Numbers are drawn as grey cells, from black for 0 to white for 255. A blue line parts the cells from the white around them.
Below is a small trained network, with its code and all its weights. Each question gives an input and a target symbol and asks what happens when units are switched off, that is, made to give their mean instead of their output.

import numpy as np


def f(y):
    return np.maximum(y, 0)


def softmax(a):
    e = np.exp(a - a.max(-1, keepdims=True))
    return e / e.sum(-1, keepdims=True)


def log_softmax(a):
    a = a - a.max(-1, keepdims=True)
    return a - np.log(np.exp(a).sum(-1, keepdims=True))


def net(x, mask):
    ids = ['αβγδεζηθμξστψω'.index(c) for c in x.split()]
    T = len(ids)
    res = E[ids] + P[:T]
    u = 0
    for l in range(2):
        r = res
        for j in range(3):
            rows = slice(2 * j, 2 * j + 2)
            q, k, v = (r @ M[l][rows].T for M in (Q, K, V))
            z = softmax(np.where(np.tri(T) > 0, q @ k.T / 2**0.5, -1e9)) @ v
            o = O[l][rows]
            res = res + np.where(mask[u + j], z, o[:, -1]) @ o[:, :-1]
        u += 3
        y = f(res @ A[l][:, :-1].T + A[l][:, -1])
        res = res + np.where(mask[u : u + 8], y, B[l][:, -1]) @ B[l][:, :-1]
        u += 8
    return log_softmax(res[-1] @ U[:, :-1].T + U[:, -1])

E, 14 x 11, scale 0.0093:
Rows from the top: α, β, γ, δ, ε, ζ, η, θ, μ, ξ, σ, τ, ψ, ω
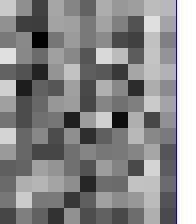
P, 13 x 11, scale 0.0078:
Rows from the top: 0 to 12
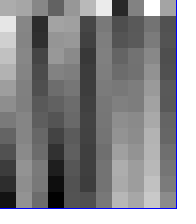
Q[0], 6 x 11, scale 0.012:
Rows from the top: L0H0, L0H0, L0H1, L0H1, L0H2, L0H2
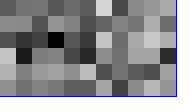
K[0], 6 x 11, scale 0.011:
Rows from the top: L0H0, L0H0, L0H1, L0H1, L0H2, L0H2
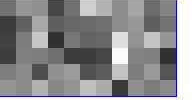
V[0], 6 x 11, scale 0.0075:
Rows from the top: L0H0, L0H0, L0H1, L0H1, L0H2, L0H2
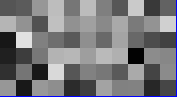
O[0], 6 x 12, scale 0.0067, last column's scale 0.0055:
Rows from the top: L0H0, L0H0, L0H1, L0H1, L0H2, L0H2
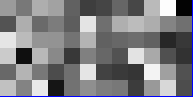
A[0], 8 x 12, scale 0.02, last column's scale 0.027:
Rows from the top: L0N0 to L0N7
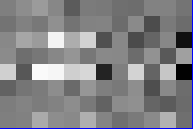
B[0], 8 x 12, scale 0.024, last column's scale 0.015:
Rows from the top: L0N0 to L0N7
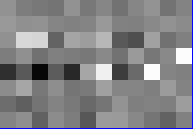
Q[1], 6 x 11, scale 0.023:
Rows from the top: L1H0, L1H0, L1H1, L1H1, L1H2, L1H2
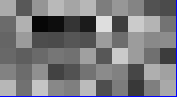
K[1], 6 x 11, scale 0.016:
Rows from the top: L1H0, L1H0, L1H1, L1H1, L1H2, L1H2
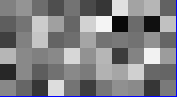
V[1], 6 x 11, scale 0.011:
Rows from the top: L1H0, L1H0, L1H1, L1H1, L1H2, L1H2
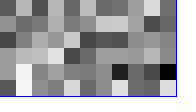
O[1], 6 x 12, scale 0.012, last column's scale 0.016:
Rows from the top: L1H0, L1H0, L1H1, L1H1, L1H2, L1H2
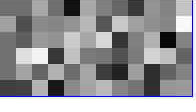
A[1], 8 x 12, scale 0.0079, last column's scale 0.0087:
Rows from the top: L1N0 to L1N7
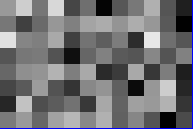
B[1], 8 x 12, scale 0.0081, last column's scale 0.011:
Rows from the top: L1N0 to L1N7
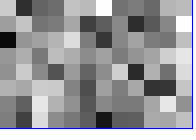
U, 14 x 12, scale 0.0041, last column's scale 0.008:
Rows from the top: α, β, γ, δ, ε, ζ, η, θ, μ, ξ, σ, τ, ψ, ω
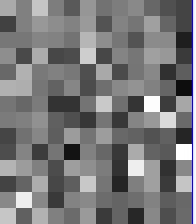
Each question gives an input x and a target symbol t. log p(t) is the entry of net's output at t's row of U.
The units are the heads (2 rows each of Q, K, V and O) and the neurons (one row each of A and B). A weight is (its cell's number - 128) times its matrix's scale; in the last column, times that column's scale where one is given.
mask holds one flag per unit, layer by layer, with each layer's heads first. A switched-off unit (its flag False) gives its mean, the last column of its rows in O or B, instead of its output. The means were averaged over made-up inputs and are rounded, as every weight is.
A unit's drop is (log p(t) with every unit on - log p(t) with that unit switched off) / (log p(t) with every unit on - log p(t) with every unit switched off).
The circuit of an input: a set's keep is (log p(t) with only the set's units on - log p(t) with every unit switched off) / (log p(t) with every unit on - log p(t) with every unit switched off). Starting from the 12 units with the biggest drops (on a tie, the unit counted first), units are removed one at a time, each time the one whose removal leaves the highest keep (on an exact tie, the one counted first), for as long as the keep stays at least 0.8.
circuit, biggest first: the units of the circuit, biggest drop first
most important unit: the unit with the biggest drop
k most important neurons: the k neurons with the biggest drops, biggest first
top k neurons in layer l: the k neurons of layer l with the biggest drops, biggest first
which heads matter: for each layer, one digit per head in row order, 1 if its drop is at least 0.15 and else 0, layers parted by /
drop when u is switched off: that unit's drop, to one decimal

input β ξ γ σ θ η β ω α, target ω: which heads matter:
011 / 011
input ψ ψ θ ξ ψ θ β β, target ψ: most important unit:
L1N4
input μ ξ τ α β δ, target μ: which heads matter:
010 / 001
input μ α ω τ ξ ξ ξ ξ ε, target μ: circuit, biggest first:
L0H1, L1H2, L1H0
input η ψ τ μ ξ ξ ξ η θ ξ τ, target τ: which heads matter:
001 / 011
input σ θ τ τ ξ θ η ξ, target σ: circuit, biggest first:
L0H1, L1H2, L1N0, L1H0
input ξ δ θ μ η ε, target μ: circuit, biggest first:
L0H2, L0H1, L1H2, L1H0
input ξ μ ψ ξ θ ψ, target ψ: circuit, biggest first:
L0H2, L1N4, L1H2, L0H1
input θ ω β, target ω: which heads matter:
101 / 011
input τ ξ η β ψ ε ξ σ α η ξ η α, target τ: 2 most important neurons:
L0N6, L1N7
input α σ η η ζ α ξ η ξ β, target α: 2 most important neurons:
L1N5, L0N6
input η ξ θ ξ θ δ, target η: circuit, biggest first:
L0H1, L1H2
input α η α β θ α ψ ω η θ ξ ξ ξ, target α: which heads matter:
111 / 001
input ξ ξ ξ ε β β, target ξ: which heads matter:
010 / 000
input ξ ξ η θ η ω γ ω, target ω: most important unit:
L0H2
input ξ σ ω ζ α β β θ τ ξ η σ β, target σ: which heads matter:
011 / 001
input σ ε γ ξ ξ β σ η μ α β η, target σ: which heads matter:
011 / 011
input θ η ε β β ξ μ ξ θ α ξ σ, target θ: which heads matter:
101 / 100
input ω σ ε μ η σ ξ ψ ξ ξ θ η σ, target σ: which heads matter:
011 / 001
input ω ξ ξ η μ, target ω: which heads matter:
101 / 011
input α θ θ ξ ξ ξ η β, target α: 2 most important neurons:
L1N5, L0N5
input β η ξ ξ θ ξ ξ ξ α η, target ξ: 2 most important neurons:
L0N6, L1N4
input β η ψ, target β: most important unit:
L1N2
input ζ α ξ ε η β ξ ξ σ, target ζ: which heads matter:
011 / 101
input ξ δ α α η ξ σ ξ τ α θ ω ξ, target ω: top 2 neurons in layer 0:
L0N5, L0N1
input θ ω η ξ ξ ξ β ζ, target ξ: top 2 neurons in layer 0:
L0N7, L0N6
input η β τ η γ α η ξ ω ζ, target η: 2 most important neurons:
L0N6, L0N3
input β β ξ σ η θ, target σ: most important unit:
L0H2
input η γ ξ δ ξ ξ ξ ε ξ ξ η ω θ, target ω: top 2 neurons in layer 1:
L1N7, L1N4
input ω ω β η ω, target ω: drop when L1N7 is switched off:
1.0
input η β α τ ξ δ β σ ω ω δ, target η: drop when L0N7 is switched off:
0.0
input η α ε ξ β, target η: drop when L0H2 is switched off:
0.1
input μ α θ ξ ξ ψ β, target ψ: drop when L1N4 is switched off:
0.7
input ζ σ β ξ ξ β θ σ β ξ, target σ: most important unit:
L0H2
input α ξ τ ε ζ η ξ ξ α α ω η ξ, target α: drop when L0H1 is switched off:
0.2
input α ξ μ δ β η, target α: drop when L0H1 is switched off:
0.3
